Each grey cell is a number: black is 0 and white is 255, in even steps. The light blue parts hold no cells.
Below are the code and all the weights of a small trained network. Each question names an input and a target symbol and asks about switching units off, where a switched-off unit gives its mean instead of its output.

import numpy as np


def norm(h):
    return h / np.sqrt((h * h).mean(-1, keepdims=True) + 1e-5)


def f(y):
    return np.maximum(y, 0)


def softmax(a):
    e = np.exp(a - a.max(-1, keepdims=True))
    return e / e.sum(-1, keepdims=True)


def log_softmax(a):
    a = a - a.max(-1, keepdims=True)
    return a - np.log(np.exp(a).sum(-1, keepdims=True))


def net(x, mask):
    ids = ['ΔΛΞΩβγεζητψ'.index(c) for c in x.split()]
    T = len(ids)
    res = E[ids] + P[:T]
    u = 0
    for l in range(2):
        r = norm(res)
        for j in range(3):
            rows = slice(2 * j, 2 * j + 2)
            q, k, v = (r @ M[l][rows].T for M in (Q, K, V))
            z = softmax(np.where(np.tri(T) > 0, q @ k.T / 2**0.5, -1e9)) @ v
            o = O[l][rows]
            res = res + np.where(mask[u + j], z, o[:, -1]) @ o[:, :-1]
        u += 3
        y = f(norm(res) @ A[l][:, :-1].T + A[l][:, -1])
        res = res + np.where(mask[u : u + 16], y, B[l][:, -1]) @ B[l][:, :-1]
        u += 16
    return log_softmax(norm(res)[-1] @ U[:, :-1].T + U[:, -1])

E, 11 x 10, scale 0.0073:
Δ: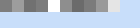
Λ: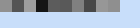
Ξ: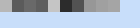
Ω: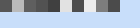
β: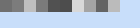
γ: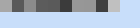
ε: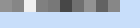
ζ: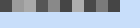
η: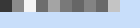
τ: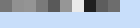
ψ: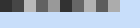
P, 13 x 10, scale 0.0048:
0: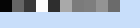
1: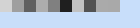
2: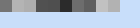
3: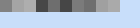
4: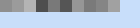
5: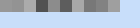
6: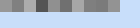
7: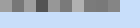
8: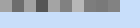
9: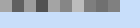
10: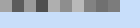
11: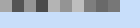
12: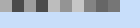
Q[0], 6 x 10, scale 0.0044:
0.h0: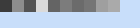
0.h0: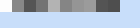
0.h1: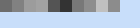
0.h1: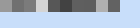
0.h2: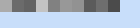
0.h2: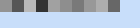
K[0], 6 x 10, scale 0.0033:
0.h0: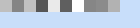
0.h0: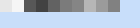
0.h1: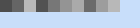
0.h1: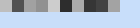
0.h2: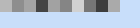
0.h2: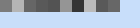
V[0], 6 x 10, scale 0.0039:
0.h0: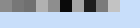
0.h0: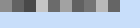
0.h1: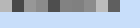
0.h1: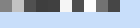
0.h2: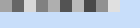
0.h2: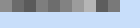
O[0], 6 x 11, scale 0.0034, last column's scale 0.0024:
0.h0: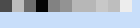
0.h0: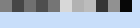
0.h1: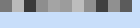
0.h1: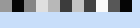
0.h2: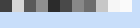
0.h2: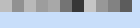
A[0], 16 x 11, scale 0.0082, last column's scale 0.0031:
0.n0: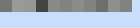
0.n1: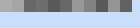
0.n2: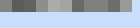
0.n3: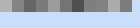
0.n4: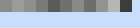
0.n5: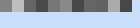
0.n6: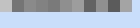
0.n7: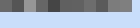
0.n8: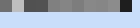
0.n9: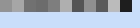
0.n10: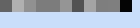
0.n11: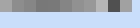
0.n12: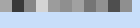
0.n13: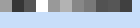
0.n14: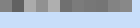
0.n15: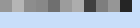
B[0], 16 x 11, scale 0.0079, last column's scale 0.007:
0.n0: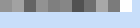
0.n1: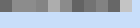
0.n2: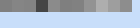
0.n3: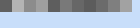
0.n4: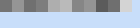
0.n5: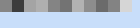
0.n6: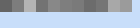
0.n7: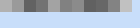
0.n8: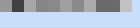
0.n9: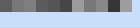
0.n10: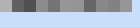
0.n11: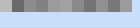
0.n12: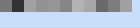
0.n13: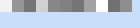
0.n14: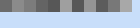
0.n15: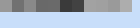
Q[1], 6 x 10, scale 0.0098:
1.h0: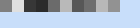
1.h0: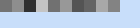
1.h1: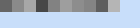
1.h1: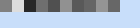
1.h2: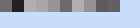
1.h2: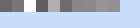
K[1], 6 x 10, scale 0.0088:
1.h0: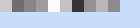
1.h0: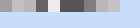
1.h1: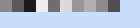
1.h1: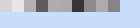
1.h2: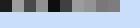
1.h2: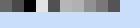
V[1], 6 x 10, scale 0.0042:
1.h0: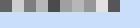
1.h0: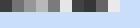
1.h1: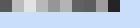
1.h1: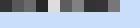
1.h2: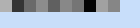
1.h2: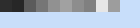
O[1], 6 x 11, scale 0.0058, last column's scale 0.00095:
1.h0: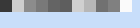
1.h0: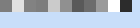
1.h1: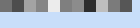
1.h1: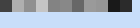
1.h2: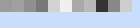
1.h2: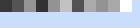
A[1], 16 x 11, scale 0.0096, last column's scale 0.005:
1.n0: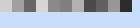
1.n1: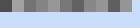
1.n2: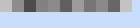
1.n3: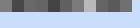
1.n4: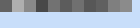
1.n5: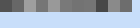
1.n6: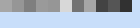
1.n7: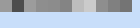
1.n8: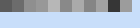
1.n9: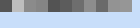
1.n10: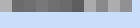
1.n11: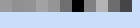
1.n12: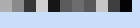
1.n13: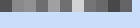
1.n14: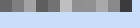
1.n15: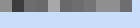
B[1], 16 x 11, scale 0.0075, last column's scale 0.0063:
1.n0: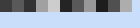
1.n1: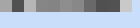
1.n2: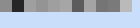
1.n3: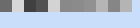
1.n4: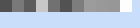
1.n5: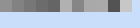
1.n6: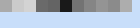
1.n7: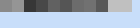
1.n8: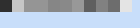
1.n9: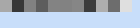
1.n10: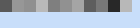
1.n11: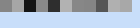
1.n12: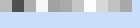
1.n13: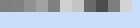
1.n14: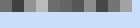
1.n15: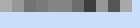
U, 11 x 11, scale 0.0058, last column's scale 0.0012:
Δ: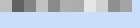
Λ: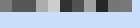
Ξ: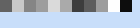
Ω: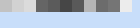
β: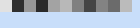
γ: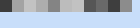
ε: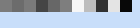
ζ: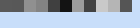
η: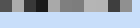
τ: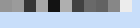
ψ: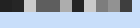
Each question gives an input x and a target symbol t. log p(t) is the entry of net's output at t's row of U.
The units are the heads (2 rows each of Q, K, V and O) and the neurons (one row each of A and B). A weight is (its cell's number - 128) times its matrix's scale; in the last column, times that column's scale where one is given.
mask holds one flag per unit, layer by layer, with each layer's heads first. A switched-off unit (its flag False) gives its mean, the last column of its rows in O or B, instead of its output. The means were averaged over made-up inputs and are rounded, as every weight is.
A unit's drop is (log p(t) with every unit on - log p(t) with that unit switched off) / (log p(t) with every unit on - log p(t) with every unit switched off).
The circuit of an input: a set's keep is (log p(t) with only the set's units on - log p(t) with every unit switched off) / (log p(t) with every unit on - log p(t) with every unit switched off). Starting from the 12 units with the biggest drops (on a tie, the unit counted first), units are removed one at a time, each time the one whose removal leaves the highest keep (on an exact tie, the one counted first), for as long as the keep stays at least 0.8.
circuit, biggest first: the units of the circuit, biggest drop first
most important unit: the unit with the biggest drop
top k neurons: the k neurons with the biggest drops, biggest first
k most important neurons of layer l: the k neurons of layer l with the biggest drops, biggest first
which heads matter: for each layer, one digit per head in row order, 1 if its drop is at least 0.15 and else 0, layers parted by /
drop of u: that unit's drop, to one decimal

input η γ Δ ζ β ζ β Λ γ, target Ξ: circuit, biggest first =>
(1.h0, 0.n1)
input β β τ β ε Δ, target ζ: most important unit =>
1.h2
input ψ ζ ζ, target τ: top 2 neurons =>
(1.n11, 0.n5)
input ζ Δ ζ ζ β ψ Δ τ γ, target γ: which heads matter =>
000 / 010
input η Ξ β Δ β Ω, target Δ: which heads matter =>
000 / 001
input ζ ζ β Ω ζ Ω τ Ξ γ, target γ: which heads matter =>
110 / 010
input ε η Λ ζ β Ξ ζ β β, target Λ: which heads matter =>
000 / 001
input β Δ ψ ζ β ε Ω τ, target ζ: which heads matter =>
000 / 000
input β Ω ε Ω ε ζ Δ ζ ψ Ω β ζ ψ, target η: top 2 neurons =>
(0.n14, 1.n3)
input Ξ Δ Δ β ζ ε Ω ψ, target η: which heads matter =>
000 / 000
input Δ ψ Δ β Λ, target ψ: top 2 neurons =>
(0.n5, 0.n9)
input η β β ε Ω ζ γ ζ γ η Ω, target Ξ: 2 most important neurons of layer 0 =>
(0.n12, 0.n0)
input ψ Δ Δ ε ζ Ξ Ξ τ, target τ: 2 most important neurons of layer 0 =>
(0.n15, 0.n4)
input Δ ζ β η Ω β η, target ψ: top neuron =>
(1.n14)
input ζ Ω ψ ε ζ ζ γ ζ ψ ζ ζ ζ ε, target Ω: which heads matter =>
010 / 000
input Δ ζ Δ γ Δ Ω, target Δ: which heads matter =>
010 / 001
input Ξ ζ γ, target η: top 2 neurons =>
(0.n5, 1.n3)
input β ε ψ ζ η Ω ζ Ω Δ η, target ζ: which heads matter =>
010 / 001
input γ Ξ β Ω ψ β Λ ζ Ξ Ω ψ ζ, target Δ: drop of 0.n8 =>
0.0
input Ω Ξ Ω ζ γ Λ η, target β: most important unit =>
0.h2
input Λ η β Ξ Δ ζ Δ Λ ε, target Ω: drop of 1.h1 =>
0.1
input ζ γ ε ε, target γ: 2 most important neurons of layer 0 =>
(0.n5, 0.n4)
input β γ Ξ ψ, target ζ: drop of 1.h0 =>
0.2
